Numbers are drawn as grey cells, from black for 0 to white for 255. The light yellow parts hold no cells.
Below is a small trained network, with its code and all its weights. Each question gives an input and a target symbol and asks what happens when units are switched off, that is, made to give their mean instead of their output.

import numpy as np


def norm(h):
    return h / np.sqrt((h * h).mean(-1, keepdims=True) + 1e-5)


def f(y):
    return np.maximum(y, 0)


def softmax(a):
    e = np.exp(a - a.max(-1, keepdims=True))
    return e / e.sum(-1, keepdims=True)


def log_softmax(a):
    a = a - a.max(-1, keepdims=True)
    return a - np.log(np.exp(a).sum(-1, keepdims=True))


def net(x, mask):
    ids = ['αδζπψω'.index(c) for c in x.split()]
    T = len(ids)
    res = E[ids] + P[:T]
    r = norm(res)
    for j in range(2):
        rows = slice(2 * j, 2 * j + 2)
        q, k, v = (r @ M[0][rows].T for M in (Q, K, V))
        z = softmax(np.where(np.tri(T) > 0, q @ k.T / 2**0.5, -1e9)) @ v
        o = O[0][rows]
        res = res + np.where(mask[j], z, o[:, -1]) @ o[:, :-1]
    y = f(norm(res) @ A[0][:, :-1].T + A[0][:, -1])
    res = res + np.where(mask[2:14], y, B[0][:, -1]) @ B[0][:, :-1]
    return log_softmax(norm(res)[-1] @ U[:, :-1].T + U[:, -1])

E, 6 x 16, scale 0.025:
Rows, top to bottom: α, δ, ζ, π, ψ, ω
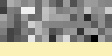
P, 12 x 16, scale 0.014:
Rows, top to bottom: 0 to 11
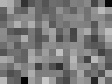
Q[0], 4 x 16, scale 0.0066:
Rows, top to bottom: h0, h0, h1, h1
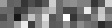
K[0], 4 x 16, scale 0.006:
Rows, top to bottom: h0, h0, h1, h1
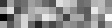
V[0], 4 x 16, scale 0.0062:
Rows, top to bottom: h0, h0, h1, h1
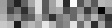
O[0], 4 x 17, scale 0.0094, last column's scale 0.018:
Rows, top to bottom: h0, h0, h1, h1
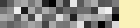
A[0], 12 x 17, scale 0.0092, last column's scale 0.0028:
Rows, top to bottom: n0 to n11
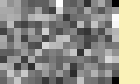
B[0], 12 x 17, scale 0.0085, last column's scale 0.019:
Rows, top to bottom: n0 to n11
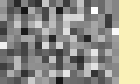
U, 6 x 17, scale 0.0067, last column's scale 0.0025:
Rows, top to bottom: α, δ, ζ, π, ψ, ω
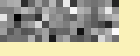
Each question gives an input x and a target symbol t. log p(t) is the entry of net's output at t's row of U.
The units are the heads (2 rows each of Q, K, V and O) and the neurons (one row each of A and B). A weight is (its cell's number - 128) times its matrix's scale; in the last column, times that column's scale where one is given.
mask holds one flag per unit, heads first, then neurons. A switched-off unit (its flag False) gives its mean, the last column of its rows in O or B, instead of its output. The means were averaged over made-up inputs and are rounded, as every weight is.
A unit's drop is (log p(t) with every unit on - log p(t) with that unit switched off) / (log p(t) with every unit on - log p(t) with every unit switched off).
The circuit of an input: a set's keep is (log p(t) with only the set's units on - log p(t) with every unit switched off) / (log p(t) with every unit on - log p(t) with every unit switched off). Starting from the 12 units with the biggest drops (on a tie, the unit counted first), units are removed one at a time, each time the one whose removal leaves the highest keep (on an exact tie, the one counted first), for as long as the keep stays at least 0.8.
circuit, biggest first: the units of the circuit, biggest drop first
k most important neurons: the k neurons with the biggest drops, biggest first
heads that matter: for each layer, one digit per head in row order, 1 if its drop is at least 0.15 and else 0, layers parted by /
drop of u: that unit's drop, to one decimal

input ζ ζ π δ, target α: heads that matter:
10
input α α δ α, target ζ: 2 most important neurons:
n6, n8
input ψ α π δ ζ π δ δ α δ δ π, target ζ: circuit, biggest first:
h0
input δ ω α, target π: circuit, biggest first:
h0, h1
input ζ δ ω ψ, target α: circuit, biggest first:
h0, n4
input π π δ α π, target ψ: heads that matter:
11
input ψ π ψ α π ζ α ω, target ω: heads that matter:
01
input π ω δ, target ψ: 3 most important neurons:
n8, n7, n4
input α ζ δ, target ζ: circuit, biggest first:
h0, n6
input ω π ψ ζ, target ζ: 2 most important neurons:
n0, n6
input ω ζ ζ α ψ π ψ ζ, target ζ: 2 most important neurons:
n6, n0
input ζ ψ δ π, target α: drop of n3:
0.0
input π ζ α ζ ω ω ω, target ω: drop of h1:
0.5
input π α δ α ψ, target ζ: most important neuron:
n8
